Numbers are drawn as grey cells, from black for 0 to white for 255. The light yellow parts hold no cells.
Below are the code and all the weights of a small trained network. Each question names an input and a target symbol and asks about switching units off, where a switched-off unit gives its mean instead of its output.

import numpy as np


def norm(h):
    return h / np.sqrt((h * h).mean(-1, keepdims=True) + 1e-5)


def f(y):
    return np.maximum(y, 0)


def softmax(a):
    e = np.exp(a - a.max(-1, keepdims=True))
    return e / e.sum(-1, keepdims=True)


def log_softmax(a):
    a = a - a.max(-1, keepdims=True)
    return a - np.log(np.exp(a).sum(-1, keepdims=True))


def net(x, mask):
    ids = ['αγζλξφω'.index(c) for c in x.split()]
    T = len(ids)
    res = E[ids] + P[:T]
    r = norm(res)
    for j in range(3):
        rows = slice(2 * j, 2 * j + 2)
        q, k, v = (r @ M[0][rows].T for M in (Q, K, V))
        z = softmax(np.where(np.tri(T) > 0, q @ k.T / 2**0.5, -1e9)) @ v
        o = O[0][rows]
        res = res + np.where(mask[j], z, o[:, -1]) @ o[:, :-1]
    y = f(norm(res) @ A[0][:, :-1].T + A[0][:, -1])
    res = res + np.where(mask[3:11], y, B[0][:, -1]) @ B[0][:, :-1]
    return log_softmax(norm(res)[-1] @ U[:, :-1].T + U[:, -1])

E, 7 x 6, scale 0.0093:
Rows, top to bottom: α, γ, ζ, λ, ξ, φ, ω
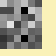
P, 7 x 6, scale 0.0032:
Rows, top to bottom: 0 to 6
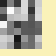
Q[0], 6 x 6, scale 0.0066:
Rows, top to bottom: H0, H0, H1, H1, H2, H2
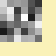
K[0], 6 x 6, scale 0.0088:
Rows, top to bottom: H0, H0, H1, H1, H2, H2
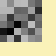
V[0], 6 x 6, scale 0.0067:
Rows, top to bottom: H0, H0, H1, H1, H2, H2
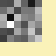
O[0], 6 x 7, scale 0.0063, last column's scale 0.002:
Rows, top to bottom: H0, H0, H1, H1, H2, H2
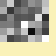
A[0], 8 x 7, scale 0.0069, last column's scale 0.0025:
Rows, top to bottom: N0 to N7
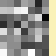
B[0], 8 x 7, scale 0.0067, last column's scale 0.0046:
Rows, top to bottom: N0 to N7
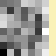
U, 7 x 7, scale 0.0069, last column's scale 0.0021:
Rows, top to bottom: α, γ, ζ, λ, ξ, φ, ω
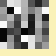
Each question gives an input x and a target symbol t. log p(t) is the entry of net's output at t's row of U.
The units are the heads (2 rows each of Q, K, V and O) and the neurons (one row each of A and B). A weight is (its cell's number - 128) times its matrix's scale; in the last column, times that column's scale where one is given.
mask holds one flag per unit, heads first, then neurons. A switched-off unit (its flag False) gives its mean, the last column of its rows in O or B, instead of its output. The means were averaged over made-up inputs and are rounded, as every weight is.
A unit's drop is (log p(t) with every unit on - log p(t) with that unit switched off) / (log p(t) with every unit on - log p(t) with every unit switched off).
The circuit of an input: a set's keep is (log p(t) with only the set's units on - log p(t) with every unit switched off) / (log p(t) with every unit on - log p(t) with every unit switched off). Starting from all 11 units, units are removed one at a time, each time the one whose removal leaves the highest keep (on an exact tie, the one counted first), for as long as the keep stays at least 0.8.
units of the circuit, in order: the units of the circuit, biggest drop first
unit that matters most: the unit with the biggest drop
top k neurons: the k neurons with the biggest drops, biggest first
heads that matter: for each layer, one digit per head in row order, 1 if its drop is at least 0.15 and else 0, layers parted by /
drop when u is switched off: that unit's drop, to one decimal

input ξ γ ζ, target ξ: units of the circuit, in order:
H1
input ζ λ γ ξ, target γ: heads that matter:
100
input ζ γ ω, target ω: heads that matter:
001
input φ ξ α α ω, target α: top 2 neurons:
N3, N7
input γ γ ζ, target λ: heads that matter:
001
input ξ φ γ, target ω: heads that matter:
000
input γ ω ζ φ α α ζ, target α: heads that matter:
101
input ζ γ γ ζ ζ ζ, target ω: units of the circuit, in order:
H2, N2
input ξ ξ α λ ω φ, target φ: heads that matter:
010
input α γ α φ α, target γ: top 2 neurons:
N1, N7
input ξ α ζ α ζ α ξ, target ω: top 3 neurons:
N3, N7, N6
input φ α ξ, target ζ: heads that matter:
111
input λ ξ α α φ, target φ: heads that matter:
110
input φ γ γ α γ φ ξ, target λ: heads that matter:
001
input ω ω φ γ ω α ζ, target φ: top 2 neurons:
N4, N6
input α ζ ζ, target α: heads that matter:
000
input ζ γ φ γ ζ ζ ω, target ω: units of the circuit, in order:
N3, N7
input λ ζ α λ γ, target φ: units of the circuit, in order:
H1, N7
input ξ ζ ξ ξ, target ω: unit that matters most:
H2
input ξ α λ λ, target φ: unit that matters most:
N7
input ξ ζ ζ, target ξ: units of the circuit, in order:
H1, N6
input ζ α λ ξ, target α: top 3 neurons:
N3, N1, N6
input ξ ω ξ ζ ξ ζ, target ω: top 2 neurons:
N7, N4
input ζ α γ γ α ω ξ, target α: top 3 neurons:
N3, N1, N7
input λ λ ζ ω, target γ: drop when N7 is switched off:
0.2
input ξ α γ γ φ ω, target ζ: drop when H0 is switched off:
0.1
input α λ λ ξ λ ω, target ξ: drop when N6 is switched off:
0.1
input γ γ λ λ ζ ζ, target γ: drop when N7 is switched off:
0.2
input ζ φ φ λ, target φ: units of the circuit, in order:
N7
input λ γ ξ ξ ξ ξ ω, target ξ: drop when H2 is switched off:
-0.1
